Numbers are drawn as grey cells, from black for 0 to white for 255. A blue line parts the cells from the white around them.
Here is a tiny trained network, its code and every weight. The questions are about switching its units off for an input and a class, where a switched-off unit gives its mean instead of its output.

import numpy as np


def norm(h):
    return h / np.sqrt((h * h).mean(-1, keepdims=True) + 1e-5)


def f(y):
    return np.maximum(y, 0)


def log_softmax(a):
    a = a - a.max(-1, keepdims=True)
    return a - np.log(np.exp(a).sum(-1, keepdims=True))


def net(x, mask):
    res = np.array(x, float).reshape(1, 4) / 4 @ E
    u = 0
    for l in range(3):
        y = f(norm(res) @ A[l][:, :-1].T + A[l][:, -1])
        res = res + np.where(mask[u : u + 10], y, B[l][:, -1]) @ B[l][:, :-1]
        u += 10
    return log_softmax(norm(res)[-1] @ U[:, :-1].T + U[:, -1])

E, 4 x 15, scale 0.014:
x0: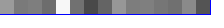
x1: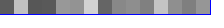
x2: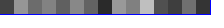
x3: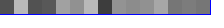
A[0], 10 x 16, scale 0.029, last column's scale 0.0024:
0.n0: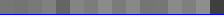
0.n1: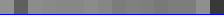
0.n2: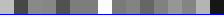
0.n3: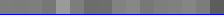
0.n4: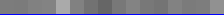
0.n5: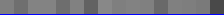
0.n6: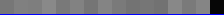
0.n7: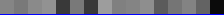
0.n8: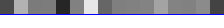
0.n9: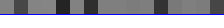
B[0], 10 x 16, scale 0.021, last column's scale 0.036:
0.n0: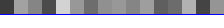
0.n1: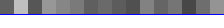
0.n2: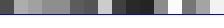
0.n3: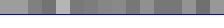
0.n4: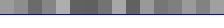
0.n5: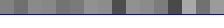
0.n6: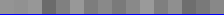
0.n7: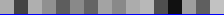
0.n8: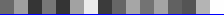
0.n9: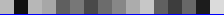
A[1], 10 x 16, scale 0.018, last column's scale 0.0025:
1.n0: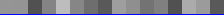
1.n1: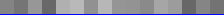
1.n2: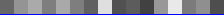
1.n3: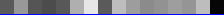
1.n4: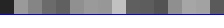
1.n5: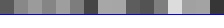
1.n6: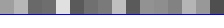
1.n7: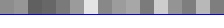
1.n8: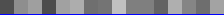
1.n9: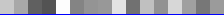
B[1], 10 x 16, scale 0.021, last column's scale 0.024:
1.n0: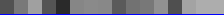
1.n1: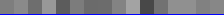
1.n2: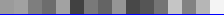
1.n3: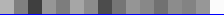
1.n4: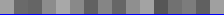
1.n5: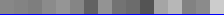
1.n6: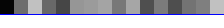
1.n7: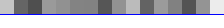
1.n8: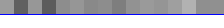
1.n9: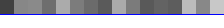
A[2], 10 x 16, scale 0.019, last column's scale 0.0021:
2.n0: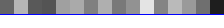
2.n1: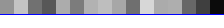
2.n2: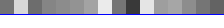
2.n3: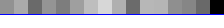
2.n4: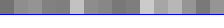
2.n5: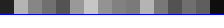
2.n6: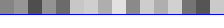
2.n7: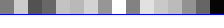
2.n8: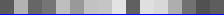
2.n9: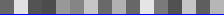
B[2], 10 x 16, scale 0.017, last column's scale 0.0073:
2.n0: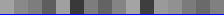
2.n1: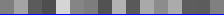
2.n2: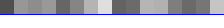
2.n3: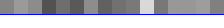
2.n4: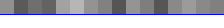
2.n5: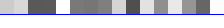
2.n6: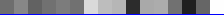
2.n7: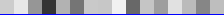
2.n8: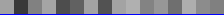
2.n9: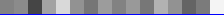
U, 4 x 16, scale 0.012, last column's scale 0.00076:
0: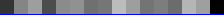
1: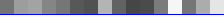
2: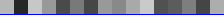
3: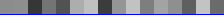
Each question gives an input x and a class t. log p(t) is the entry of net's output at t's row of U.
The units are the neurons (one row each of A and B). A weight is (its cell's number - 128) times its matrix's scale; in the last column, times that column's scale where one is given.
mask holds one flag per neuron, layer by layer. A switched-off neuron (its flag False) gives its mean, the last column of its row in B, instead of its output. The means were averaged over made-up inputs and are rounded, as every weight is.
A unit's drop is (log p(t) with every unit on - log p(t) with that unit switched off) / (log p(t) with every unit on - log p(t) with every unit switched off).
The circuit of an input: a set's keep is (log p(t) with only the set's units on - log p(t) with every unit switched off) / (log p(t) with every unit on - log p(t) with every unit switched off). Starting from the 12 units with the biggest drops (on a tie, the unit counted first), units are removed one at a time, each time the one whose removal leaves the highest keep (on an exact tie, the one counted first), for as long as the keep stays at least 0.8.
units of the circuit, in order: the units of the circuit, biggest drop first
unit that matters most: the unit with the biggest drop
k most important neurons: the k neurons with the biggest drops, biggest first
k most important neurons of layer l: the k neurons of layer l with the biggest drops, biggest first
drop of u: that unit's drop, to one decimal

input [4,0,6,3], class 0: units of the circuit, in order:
[0.n8; 0.n2; 0.n9]
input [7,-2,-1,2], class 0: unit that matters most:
0.n2
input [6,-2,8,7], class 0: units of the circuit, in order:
[0.n8; 0.n2; 0.n9]
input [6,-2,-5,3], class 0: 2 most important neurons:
[0.n8; 0.n2]
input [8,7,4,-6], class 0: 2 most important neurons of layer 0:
[0.n8; 0.n2]
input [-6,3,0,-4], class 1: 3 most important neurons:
[0.n2; 1.n2; 0.n0]
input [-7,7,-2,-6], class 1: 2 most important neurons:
[0.n2; 1.n2]
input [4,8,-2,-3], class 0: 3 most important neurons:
[0.n8; 0.n2; 0.n9]
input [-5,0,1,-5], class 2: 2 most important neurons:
[0.n9; 0.n7]
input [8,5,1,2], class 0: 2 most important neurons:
[0.n8; 0.n2]
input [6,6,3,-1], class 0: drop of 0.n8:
0.8
